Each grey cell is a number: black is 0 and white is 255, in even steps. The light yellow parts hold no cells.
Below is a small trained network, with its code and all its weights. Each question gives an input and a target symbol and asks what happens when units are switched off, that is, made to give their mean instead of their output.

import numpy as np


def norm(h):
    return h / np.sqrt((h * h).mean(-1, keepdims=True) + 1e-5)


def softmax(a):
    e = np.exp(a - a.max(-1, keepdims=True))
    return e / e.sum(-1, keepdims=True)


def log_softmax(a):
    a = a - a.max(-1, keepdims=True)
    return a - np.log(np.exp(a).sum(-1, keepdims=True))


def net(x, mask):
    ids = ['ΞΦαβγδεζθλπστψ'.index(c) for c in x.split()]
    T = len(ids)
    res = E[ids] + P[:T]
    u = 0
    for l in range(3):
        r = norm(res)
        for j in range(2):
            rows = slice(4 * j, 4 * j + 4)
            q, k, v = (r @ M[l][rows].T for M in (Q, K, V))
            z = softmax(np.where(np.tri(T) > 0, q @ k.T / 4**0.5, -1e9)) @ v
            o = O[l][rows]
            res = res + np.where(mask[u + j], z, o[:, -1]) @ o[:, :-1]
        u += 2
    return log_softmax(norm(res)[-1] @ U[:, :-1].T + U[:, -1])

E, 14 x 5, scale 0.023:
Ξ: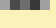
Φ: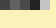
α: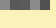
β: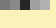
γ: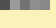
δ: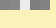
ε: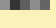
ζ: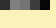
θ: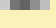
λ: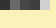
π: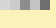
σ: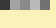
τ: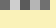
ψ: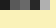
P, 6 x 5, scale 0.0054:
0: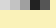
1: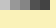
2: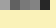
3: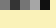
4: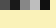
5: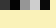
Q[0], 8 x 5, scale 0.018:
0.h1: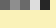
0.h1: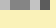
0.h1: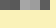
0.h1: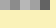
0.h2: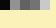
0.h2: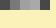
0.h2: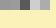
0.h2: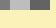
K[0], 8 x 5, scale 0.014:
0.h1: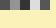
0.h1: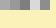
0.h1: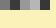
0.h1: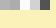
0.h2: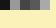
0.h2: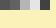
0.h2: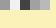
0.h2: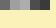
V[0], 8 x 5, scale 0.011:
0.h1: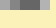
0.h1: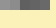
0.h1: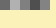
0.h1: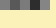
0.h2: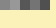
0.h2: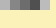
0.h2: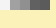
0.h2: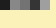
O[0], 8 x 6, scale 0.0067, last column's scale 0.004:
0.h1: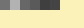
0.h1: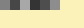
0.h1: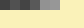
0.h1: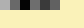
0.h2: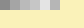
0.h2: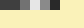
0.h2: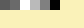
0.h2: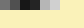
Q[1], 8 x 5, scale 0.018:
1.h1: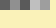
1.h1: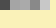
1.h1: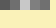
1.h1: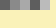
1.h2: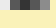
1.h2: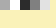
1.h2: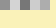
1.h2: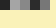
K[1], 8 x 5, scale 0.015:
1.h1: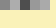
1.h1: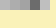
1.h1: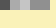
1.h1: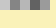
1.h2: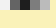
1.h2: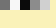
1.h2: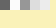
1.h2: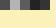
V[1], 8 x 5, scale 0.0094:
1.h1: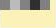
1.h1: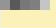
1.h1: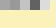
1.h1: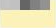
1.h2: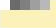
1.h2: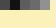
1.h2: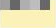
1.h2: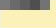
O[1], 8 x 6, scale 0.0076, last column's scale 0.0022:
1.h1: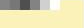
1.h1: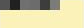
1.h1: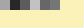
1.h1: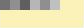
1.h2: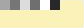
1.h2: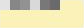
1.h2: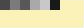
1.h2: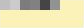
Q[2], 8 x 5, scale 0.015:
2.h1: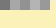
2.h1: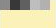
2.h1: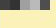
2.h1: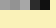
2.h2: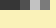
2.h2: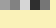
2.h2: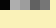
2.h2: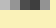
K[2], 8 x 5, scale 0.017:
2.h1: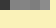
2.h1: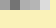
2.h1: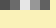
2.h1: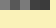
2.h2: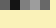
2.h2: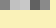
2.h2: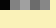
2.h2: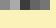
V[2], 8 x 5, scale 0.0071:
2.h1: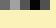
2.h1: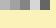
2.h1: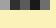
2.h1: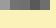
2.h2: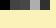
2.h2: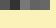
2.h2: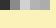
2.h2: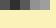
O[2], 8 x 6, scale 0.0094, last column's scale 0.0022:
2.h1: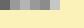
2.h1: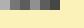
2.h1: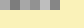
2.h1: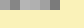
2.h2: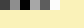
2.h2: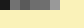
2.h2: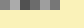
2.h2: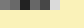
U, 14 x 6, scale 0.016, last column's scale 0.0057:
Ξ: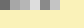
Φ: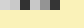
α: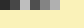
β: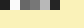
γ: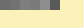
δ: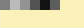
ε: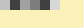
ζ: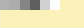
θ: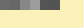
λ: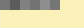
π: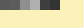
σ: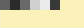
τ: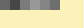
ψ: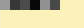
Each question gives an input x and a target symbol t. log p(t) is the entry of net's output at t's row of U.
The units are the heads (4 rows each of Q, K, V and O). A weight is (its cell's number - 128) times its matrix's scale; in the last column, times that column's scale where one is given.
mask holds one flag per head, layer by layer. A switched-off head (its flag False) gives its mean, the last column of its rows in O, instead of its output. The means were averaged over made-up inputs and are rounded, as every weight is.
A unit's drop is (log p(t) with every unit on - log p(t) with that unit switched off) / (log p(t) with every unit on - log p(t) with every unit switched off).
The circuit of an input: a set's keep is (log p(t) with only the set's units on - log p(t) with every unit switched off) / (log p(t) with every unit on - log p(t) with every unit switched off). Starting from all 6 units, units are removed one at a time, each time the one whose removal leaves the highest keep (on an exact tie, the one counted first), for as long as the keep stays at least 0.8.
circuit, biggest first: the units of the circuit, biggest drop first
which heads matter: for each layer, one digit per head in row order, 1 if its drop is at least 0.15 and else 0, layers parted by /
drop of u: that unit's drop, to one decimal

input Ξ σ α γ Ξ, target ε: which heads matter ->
00 / 01 / 00
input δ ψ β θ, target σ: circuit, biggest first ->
[1.h2 0.h2]
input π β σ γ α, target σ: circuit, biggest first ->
[0.h1 1.h2]
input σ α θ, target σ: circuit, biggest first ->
[0.h2 1.h2]
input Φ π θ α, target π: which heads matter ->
01 / 11 / 10
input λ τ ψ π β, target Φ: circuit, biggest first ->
[1.h2 0.h1]
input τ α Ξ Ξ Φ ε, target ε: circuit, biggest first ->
[1.h1 1.h2]
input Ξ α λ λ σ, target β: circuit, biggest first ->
[0.h1 0.h2]
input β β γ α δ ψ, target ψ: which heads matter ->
01 / 01 / 00
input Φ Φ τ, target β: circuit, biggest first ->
[1.h2 0.h2]
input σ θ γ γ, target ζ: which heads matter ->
01 / 01 / 10
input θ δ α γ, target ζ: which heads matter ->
01 / 00 / 00
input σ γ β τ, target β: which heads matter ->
01 / 01 / 00
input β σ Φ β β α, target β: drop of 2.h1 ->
-0.1
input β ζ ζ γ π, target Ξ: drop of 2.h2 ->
0.0
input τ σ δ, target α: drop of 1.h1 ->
0.2
